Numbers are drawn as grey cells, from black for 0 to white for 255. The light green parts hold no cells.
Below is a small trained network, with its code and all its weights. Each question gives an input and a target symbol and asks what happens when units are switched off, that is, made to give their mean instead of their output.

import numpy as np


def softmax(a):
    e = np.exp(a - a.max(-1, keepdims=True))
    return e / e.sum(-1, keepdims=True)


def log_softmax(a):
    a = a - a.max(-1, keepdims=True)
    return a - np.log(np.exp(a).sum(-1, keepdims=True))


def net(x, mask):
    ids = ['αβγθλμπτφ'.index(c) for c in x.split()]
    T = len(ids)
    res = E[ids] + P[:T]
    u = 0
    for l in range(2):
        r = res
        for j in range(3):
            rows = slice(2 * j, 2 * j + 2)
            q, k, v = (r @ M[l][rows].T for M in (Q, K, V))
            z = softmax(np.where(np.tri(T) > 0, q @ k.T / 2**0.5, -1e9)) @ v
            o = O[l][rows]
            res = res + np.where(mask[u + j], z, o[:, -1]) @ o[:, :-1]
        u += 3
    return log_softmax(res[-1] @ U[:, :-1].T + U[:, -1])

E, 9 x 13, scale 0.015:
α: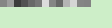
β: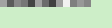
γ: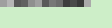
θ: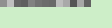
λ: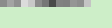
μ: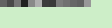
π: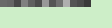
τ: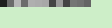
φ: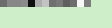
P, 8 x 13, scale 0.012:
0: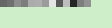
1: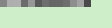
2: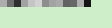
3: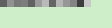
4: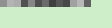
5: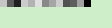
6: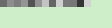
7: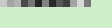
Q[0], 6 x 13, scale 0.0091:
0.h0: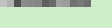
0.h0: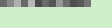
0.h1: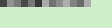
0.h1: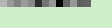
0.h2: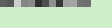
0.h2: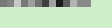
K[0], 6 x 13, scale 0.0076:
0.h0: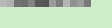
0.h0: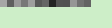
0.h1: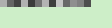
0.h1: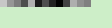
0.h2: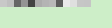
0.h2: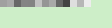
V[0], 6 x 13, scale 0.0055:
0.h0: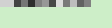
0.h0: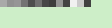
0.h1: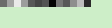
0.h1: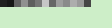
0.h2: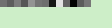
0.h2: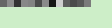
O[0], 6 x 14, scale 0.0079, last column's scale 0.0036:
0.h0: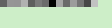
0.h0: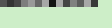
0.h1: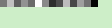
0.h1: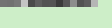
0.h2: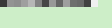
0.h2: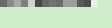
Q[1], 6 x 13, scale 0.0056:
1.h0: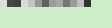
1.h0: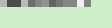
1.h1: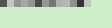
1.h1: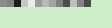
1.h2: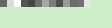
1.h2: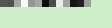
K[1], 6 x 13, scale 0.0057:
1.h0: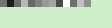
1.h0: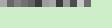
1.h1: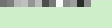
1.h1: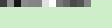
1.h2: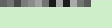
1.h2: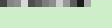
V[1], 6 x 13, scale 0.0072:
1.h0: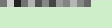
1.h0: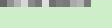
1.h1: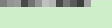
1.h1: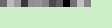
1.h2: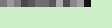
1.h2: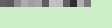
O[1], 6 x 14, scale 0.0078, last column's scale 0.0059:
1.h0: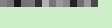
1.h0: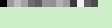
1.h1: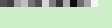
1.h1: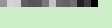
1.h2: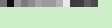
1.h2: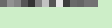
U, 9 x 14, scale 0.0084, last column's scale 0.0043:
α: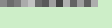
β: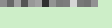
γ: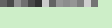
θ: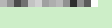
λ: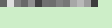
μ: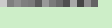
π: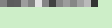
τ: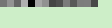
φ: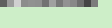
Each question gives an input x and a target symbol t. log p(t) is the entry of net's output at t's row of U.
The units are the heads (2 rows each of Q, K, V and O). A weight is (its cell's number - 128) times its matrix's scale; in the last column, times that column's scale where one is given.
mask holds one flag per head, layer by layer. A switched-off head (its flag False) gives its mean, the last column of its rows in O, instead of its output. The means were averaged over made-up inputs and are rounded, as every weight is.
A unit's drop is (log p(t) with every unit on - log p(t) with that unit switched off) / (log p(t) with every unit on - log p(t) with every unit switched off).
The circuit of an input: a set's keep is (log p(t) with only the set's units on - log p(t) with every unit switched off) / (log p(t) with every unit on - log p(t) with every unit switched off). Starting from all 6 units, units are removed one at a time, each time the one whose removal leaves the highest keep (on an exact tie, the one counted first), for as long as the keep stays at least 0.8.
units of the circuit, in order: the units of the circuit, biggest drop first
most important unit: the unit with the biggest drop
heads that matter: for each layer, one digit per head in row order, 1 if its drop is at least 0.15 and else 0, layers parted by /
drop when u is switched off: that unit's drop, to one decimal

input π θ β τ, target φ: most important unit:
1.h1
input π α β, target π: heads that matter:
100 / 110
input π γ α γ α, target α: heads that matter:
000 / 001
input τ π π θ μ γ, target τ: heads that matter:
100 / 011
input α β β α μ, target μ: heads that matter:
101 / 110
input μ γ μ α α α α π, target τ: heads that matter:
110 / 000
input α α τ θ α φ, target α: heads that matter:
001 / 010
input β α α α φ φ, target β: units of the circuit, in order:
[1.h0, 0.h0]
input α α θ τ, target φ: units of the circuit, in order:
[0.h2, 1.h1]
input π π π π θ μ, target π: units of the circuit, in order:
[1.h1, 0.h0]
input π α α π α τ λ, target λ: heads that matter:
000 / 110
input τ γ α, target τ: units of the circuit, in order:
[0.h0, 1.h2, 1.h1]
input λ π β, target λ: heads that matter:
000 / 001
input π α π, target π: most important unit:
1.h1
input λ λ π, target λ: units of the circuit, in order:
[1.h2, 0.h0]
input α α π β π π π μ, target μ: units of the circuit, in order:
[1.h1, 0.h2]
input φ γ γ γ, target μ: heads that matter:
000 / 110
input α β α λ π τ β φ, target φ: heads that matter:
000 / 011
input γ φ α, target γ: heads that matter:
110 / 011
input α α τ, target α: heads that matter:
001 / 010
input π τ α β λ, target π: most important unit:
0.h1
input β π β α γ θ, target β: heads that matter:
000 / 100
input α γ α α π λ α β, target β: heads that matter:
100 / 011
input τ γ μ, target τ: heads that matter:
100 / 011
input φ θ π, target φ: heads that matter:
001 / 100
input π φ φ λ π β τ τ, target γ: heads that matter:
100 / 101
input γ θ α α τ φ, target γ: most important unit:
0.h1
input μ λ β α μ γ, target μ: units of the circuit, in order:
[0.h0, 1.h2, 1.h0]
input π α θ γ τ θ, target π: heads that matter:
100 / 010
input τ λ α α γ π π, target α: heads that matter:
011 / 001
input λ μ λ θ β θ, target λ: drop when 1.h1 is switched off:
0.0
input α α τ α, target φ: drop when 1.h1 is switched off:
0.3
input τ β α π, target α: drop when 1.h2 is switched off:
0.6
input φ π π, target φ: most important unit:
1.h0
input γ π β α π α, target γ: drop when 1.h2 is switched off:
0.2
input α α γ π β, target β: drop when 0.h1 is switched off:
0.1
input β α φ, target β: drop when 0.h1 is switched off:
0.1
